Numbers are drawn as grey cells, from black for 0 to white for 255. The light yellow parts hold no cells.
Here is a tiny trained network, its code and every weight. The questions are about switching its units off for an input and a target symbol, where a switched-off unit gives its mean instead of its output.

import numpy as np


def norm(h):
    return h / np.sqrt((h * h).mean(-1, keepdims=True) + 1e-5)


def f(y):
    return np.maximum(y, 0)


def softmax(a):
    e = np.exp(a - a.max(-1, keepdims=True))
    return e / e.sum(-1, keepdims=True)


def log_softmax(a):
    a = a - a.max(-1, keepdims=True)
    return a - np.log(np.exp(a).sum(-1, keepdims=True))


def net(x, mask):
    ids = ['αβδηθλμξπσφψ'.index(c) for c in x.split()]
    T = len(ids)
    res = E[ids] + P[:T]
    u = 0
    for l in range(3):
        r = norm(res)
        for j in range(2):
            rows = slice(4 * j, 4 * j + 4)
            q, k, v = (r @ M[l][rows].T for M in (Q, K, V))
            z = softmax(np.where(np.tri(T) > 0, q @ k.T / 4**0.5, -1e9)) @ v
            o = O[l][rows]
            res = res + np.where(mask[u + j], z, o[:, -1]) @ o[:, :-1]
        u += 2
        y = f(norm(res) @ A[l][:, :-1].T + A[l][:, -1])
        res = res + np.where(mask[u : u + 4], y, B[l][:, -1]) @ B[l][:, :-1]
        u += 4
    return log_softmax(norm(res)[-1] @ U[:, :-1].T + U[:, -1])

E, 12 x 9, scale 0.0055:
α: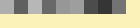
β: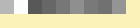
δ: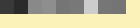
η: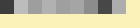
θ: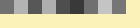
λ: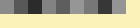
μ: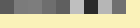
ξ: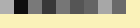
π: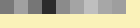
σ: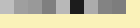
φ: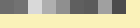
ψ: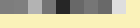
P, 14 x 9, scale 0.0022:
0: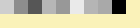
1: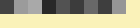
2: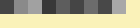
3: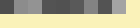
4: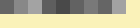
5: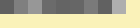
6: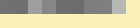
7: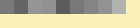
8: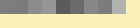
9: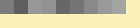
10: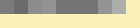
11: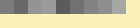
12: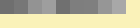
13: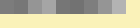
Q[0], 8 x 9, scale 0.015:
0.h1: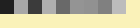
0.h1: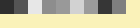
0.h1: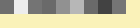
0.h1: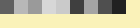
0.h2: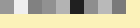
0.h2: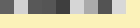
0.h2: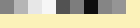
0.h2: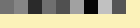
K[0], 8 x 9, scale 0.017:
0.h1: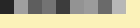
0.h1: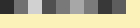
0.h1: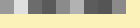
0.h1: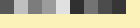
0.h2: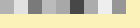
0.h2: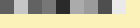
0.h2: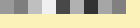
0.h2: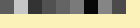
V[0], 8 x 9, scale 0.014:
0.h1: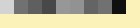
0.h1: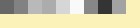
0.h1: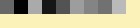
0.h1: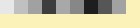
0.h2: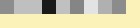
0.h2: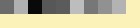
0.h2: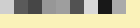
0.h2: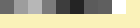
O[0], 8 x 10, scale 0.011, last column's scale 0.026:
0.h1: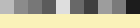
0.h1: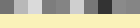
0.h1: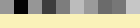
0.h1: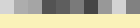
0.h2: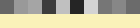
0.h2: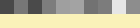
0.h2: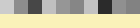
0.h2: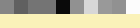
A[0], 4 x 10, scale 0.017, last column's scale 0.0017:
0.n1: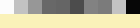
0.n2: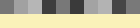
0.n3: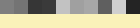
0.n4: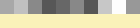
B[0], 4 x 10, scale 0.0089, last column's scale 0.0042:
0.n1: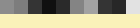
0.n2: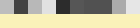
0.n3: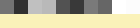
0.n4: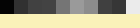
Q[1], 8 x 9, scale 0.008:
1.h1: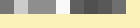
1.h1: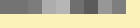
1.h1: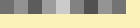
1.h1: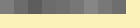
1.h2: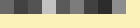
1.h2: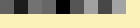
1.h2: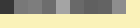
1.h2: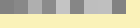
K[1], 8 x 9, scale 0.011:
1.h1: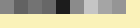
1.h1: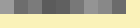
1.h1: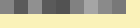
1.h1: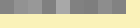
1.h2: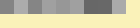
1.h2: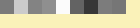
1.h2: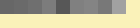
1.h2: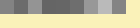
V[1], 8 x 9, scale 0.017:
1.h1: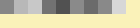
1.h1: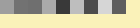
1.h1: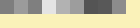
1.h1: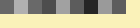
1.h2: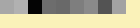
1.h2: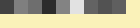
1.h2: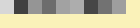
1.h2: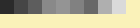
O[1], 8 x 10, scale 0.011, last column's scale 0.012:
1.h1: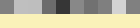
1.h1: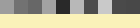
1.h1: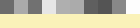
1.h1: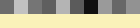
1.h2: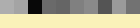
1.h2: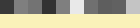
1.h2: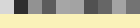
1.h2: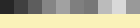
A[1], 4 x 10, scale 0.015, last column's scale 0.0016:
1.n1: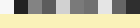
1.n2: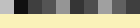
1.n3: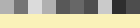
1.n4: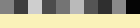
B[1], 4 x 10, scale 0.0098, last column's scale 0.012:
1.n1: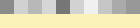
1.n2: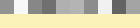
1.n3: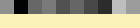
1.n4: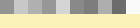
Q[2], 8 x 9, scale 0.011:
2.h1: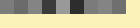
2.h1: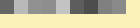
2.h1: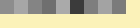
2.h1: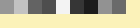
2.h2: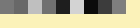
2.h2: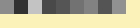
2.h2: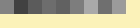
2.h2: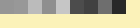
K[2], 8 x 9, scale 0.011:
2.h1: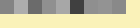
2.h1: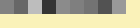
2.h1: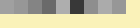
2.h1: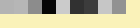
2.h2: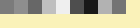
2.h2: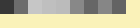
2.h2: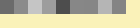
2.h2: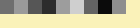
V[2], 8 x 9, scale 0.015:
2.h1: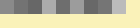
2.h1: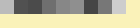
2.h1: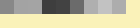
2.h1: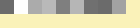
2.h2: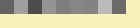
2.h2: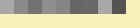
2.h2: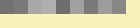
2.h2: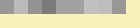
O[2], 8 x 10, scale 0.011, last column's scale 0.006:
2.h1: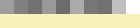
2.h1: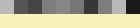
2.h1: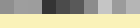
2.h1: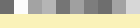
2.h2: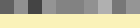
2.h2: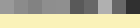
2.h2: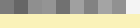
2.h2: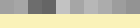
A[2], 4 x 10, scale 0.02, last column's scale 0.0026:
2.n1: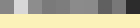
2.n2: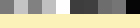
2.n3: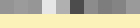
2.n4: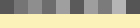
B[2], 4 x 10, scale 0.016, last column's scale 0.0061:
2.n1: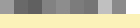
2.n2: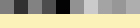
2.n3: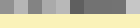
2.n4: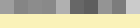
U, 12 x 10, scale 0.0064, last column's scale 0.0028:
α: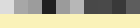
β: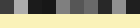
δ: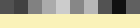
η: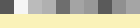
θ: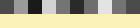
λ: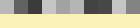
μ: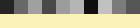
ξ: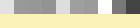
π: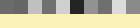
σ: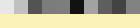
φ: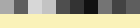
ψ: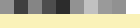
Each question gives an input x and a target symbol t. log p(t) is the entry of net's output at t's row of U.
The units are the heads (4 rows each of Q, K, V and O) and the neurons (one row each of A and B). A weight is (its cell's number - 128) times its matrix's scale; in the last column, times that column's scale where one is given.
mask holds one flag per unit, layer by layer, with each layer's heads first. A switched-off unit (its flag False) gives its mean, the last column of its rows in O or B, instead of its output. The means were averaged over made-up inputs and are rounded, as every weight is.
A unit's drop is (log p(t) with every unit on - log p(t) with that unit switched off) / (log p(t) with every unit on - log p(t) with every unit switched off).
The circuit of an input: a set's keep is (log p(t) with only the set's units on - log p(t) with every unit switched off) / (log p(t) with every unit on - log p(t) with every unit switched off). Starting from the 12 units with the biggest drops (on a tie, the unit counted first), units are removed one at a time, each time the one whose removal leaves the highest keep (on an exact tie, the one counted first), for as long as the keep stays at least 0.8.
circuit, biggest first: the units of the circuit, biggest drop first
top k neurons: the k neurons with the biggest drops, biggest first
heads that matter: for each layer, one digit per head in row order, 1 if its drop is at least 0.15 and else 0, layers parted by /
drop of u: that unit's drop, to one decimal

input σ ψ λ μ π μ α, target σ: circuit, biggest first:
(1.h2, 0.h2)
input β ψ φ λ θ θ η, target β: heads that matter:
11 / 11 / 00
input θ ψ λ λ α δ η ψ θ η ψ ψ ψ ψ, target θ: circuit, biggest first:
(0.h1, 1.h1, 1.h2, 0.h2)
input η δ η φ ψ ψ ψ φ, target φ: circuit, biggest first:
(0.h2, 0.n2)
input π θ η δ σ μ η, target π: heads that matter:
01 / 11 / 00
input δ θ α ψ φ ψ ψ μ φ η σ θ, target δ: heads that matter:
01 / 11 / 10
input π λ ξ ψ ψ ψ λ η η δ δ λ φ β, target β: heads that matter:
11 / 00 / 00
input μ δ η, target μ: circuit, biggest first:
(0.h2, 1.h2)
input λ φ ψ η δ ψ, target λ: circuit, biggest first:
(0.h2, 1.h1, 1.h2, 2.h1)
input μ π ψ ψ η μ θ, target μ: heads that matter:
01 / 11 / 00
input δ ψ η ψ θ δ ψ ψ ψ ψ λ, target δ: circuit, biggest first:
(1.h1, 0.h2, 0.h1, 1.h2)
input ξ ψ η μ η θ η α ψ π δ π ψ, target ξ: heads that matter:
11 / 11 / 01
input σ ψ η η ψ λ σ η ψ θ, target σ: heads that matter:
11 / 01 / 00
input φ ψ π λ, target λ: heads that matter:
01 / 00 / 10
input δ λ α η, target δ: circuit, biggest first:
(1.h1, 0.h2)
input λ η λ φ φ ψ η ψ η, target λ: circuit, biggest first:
(0.h2, 1.h2, 1.h1, 2.h1)
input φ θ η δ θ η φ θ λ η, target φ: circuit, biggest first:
(0.h2, 1.h2, 1.n3, 2.h2)
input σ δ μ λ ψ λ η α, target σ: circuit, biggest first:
(0.h2, 1.h2)
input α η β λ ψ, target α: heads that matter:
11 / 11 / 00
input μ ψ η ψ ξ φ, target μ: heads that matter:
01 / 11 / 00
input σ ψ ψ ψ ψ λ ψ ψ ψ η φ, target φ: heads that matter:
01 / 00 / 00
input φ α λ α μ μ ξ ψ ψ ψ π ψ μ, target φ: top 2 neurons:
(1.n3, 0.n2)
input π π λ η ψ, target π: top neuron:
(2.n4)
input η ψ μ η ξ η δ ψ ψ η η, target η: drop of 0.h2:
0.1
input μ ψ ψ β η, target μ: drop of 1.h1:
0.5
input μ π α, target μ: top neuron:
(0.n4)
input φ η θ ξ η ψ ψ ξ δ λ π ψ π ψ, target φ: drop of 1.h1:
0.3
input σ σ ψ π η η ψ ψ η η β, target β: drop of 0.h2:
0.2
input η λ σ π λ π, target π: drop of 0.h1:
-0.1
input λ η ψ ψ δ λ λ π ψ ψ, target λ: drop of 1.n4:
0.0
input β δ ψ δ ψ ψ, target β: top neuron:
(0.n4)
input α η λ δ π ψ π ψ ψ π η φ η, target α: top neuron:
(0.n1)
